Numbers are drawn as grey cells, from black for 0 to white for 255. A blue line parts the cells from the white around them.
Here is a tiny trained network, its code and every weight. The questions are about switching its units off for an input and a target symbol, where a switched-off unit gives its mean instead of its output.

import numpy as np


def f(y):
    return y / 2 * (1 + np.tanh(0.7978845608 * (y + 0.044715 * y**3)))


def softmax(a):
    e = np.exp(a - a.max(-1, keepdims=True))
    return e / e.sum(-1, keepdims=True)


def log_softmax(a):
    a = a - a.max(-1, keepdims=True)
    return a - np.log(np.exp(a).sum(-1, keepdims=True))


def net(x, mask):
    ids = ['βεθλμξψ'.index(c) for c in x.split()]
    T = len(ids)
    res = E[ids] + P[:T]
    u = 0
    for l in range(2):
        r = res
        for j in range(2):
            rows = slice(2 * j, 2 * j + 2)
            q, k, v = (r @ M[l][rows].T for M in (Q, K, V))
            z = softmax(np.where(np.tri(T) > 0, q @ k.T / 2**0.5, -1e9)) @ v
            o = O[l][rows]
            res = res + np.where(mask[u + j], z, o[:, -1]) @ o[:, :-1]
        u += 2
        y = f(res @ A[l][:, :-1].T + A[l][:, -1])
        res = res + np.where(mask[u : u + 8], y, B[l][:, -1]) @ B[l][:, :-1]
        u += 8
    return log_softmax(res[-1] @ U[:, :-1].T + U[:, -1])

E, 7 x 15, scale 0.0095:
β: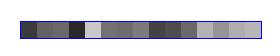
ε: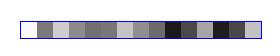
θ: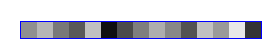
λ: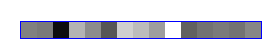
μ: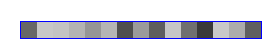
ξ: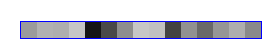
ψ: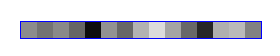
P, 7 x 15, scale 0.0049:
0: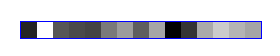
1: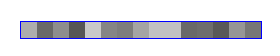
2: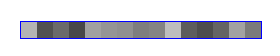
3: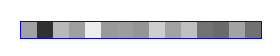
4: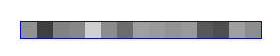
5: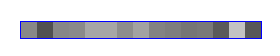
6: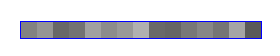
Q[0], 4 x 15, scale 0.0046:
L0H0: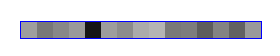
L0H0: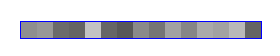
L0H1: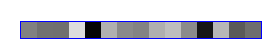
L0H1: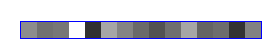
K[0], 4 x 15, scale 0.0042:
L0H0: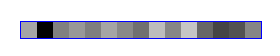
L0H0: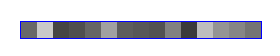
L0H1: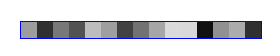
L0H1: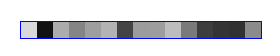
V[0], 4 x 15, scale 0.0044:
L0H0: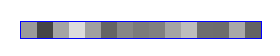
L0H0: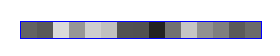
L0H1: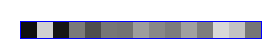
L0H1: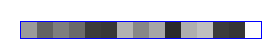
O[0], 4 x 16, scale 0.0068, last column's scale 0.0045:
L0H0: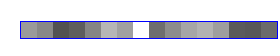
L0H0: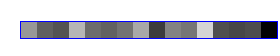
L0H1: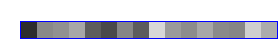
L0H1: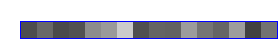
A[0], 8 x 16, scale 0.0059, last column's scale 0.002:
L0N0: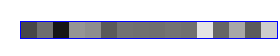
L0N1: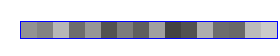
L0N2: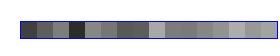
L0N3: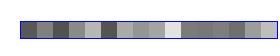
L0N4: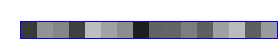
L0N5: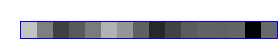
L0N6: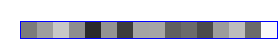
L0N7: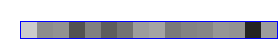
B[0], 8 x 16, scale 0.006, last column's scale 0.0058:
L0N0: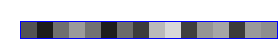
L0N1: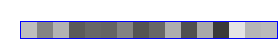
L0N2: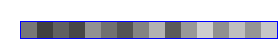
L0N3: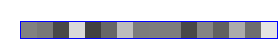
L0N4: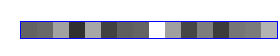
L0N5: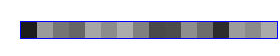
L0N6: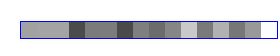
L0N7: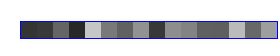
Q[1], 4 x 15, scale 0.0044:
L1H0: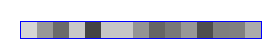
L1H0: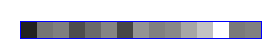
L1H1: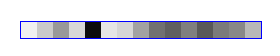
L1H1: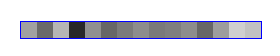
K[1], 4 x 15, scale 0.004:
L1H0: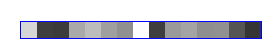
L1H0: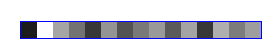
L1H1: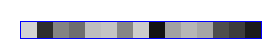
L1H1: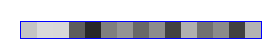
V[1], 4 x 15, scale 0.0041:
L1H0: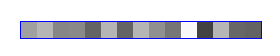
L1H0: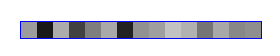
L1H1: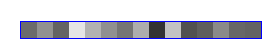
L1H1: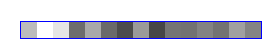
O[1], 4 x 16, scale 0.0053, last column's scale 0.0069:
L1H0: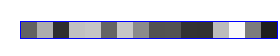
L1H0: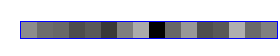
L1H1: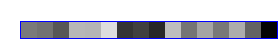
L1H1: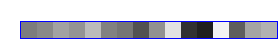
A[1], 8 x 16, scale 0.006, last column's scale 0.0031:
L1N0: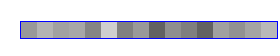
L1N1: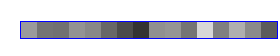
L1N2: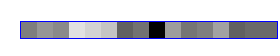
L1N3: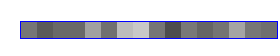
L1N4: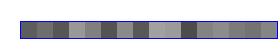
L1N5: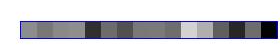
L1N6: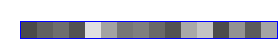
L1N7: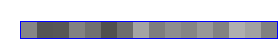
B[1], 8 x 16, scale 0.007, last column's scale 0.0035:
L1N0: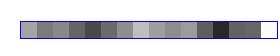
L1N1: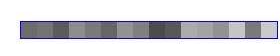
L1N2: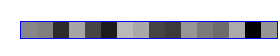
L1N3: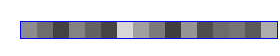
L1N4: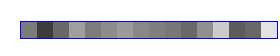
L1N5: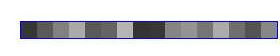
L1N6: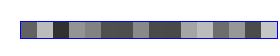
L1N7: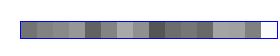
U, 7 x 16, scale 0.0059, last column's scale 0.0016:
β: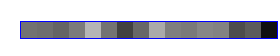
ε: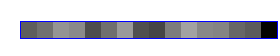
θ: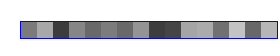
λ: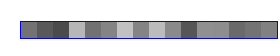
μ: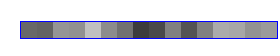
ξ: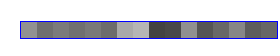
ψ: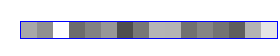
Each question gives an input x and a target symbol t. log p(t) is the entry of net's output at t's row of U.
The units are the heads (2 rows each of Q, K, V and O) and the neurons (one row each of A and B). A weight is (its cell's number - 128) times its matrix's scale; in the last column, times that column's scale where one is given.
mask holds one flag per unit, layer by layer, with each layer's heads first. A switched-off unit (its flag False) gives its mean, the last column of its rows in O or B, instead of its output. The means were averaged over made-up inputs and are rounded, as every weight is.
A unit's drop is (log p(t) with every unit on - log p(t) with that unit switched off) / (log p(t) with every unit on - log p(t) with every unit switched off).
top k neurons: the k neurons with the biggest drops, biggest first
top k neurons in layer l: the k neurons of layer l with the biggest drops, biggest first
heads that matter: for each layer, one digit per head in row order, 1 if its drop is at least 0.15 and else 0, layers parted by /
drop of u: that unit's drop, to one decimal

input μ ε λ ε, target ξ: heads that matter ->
11 / 00
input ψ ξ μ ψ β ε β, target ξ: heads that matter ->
10 / 11
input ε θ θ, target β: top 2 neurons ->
(L0N4, L1N6)
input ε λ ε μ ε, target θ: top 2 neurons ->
(L1N6, L0N5)
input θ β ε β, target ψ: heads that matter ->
10 / 11
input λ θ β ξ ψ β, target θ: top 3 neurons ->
(L1N6, L0N2, L1N1)
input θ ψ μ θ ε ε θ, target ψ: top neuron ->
(L0N1)
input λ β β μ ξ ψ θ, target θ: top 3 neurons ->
(L1N1, L1N6, L0N7)
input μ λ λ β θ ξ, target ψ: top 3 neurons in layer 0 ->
(L0N3, L0N6, L0N2)
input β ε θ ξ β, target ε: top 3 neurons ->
(L1N5, L0N0, L0N2)
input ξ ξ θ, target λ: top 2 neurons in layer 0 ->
(L0N6, L0N0)
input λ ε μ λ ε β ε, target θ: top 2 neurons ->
(L0N5, L1N6)
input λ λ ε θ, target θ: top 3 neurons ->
(L1N6, L1N1, L0N2)
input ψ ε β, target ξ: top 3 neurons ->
(L0N2, L1N3, L0N6)
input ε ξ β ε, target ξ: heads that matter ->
01 / 00
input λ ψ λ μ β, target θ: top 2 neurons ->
(L0N2, L1N6)
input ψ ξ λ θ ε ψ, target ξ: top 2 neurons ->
(L0N6, L1N3)
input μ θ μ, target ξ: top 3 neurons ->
(L1N2, L0N4, L1N0)
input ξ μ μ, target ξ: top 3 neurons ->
(L1N2, L0N4, L0N2)
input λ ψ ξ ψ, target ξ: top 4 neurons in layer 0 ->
(L0N6, L0N1, L0N4, L0N0)
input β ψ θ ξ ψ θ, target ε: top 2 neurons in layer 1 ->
(L1N5, L1N1)
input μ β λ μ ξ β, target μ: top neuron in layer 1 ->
(L1N0)
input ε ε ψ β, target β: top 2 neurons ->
(L0N4, L1N6)
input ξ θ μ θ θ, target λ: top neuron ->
(L0N0)
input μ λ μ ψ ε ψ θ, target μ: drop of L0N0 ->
0.1
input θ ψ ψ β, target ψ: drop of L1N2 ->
0.0
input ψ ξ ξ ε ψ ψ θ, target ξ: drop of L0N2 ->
0.3
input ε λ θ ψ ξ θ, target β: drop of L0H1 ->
0.8
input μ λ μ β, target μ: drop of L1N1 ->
0.1
